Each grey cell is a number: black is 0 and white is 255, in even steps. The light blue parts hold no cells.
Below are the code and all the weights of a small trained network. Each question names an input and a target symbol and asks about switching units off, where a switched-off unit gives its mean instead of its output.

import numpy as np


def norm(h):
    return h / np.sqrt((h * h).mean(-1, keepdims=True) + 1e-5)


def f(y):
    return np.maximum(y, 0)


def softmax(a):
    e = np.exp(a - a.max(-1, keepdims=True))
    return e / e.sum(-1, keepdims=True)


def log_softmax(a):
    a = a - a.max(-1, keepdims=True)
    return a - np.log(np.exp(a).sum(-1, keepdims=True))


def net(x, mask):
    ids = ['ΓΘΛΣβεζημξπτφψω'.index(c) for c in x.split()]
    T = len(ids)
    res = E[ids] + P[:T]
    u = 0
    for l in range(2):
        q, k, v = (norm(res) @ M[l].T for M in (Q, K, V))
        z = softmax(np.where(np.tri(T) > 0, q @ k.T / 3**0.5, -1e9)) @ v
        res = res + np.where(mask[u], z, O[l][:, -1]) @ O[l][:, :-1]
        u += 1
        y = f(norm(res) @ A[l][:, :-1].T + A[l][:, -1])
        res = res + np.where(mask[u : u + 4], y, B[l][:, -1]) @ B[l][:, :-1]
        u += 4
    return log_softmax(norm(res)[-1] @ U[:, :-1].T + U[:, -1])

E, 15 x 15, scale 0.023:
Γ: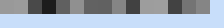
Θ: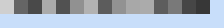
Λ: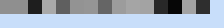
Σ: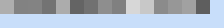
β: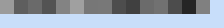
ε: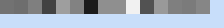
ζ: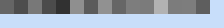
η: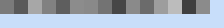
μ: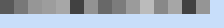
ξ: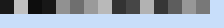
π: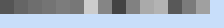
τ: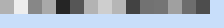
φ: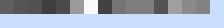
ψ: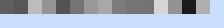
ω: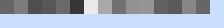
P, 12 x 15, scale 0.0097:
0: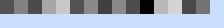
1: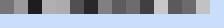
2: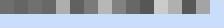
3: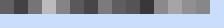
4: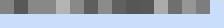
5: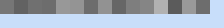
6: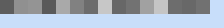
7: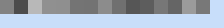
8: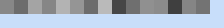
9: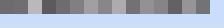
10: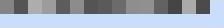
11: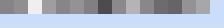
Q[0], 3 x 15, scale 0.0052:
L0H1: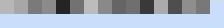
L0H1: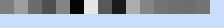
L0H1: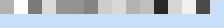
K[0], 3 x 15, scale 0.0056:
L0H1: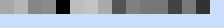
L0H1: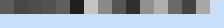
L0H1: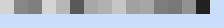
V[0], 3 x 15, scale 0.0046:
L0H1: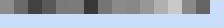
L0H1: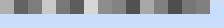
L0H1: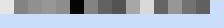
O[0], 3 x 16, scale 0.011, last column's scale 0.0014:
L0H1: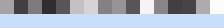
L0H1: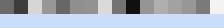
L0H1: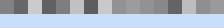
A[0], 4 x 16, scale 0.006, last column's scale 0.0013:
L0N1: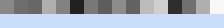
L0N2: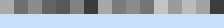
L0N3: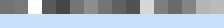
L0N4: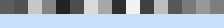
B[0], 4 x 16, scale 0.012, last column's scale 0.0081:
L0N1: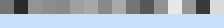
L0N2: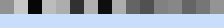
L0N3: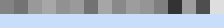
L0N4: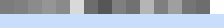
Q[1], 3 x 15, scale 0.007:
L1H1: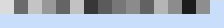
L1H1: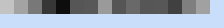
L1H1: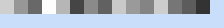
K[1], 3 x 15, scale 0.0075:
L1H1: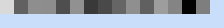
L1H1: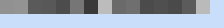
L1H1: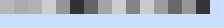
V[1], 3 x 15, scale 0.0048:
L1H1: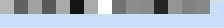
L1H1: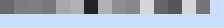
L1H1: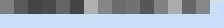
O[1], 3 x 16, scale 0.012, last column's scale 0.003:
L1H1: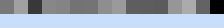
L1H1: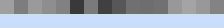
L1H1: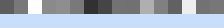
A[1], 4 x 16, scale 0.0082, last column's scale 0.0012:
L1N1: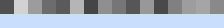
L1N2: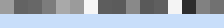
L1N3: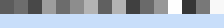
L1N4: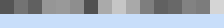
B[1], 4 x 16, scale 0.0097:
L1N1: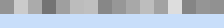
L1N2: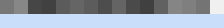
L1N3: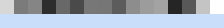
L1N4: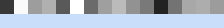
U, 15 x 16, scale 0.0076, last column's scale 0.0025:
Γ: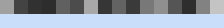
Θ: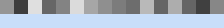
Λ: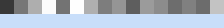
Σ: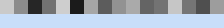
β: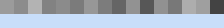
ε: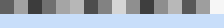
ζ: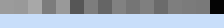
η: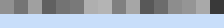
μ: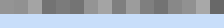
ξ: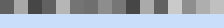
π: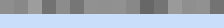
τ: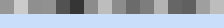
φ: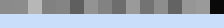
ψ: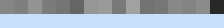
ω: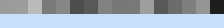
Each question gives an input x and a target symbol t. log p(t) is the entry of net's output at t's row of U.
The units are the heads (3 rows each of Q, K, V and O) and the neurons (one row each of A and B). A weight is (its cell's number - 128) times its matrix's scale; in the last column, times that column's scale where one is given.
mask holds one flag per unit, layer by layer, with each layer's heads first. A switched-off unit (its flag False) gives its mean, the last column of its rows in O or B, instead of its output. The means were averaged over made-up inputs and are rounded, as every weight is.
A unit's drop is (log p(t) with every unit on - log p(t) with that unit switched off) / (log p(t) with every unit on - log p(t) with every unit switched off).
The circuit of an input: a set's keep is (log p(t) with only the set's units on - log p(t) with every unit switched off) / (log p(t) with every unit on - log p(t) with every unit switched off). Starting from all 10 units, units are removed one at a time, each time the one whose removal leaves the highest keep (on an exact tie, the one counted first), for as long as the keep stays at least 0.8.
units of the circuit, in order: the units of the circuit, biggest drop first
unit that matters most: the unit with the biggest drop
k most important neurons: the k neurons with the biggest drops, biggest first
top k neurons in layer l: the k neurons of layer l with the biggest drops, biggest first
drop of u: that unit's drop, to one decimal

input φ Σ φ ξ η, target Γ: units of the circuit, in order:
[L1N2]
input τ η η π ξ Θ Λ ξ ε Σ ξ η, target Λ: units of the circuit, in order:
[L0N3; L1N3]
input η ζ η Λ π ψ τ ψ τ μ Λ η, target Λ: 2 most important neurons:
[L0N1; L0N3]
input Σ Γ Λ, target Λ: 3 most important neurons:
[L0N4; L1N3; L1N4]
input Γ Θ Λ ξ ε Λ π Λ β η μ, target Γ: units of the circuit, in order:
[L1H1; L1N2]
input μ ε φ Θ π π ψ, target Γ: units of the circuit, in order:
[L0H1; L1N3]
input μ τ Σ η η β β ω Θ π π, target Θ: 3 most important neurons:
[L0N1; L0N3; L0N4]
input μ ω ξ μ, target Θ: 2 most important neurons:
[L0N3; L0N1]
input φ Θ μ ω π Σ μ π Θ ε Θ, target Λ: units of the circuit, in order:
[L0H1; L1N3]
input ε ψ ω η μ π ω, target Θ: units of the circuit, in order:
[L0N4; L0H1]
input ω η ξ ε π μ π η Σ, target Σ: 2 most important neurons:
[L0N2; L1N3]
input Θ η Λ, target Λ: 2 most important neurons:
[L1N3; L1N2]
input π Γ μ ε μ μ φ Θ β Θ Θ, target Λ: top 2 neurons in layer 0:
[L0N1; L0N4]
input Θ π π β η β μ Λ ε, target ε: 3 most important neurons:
[L0N2; L1N3; L1N4]
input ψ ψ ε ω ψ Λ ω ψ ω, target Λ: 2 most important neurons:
[L1N3; L0N1]
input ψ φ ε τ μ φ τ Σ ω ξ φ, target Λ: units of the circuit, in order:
[L1H1; L0N1; L1N3]
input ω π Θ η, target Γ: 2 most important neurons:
[L1N2; L1N3]
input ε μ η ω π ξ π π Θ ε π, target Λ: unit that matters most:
L0N3
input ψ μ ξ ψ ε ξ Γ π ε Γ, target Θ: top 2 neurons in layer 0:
[L0N3; L0N2]
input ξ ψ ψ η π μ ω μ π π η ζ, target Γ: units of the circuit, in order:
[L0N2]
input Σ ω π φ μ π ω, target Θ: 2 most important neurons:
[L0N2; L0N1]
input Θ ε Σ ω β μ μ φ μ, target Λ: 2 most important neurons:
[L0N3; L1N3]
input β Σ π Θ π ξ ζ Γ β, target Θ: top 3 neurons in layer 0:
[L0N2; L0N4; L0N3]
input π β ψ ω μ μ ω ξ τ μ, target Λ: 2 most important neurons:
[L0N3; L1N4]
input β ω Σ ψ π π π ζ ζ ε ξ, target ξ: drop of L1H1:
0.2
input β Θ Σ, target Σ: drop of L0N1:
-0.1
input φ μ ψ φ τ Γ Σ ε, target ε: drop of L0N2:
0.3
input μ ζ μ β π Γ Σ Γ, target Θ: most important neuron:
[L0N2]
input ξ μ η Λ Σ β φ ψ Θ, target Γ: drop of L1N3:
0.0
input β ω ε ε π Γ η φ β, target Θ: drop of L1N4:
-0.1
